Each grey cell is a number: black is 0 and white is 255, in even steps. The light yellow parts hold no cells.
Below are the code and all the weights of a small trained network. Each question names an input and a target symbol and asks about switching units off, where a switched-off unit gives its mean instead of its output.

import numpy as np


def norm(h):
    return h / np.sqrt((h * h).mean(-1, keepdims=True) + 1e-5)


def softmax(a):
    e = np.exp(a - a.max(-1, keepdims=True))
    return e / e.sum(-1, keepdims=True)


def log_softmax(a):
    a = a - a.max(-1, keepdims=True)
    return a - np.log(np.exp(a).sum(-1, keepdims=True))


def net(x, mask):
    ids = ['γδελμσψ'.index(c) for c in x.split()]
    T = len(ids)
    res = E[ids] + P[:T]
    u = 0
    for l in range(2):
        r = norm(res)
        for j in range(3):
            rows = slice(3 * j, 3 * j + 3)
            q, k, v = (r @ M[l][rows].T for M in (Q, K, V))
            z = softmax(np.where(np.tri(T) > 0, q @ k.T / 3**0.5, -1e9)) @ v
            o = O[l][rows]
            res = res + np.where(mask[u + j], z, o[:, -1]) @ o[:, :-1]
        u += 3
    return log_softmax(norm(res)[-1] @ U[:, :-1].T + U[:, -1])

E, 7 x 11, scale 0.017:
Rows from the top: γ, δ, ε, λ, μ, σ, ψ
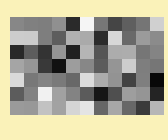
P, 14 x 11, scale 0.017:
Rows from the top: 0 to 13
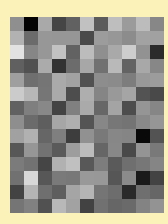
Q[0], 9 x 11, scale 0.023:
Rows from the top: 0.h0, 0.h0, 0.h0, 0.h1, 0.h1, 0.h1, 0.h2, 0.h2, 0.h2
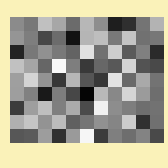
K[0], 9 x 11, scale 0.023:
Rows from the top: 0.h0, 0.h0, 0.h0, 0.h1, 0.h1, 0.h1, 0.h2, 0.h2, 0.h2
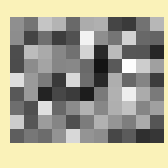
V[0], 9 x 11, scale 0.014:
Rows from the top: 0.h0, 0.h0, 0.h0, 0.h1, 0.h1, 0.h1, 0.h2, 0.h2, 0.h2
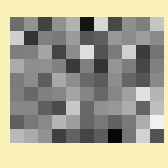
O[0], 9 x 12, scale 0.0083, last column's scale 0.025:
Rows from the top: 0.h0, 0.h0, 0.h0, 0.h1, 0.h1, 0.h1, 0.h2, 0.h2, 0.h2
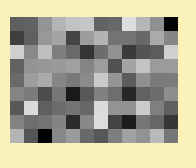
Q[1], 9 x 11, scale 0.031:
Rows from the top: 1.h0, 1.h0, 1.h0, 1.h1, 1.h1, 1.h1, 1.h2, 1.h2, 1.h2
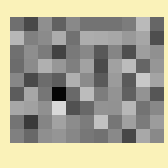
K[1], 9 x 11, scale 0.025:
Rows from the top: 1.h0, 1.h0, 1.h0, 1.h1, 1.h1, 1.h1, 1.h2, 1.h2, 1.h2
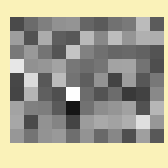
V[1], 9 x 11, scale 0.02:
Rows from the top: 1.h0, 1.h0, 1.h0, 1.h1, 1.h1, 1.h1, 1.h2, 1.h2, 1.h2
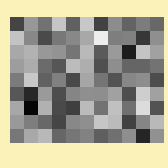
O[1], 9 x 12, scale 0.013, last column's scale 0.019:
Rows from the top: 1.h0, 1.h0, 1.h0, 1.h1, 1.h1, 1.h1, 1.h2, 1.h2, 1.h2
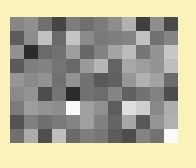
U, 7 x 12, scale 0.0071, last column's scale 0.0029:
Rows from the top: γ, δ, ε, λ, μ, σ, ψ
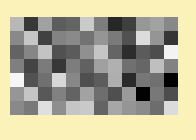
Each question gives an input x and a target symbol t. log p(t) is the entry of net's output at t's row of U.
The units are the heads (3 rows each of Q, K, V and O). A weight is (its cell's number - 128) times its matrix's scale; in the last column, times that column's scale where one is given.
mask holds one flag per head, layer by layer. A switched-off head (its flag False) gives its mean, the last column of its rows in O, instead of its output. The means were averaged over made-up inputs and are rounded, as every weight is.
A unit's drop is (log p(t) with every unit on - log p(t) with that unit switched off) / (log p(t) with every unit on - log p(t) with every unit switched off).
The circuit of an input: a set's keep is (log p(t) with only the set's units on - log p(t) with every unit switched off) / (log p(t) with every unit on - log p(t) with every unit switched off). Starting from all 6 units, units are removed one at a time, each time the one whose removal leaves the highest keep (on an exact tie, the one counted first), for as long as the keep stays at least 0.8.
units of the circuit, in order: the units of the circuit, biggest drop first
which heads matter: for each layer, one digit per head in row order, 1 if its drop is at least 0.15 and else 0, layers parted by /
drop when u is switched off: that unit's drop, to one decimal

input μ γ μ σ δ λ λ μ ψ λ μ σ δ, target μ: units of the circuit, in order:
[1.h2; 0.h2]
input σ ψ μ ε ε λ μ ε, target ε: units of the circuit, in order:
[0.h2]
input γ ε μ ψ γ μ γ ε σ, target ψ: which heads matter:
010 / 000
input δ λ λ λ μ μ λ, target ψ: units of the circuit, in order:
[0.h2; 1.h1]
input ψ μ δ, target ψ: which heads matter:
001 / 011
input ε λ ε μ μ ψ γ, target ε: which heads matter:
001 / 010
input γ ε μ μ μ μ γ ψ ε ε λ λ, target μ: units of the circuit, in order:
[1.h2; 0.h0]
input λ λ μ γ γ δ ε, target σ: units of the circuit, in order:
[0.h0; 1.h0; 1.h2]
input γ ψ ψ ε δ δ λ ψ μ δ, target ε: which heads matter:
000 / 000
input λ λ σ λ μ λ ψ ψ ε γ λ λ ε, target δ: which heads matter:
101 / 010
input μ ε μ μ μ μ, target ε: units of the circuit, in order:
[0.h0; 1.h0]
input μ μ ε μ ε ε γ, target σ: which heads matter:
101 / 111
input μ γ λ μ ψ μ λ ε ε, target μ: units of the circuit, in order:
[0.h2; 1.h2]
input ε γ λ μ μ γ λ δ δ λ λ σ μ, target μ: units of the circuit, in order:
[0.h2]
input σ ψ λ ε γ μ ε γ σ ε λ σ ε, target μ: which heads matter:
001 / 001
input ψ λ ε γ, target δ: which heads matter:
001 / 000
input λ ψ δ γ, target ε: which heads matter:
001 / 000
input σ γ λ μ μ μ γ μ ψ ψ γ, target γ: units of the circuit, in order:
[0.h2; 0.h0; 1.h1; 1.h2]
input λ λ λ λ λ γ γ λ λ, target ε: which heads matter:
000 / 100
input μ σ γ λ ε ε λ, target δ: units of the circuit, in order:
[0.h2]
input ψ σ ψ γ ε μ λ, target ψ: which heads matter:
000 / 000
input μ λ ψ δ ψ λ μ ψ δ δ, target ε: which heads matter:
001 / 000
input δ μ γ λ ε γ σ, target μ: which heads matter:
001 / 000
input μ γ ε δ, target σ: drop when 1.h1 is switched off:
0.2
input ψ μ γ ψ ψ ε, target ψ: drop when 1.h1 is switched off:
0.1
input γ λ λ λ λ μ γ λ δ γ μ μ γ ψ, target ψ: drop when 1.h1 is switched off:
0.0
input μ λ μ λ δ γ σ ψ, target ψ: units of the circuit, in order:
[0.h0]
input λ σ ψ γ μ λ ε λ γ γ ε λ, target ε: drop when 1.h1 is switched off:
0.2
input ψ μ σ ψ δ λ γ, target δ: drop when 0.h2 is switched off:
0.3
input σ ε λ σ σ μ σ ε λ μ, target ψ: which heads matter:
001 / 010
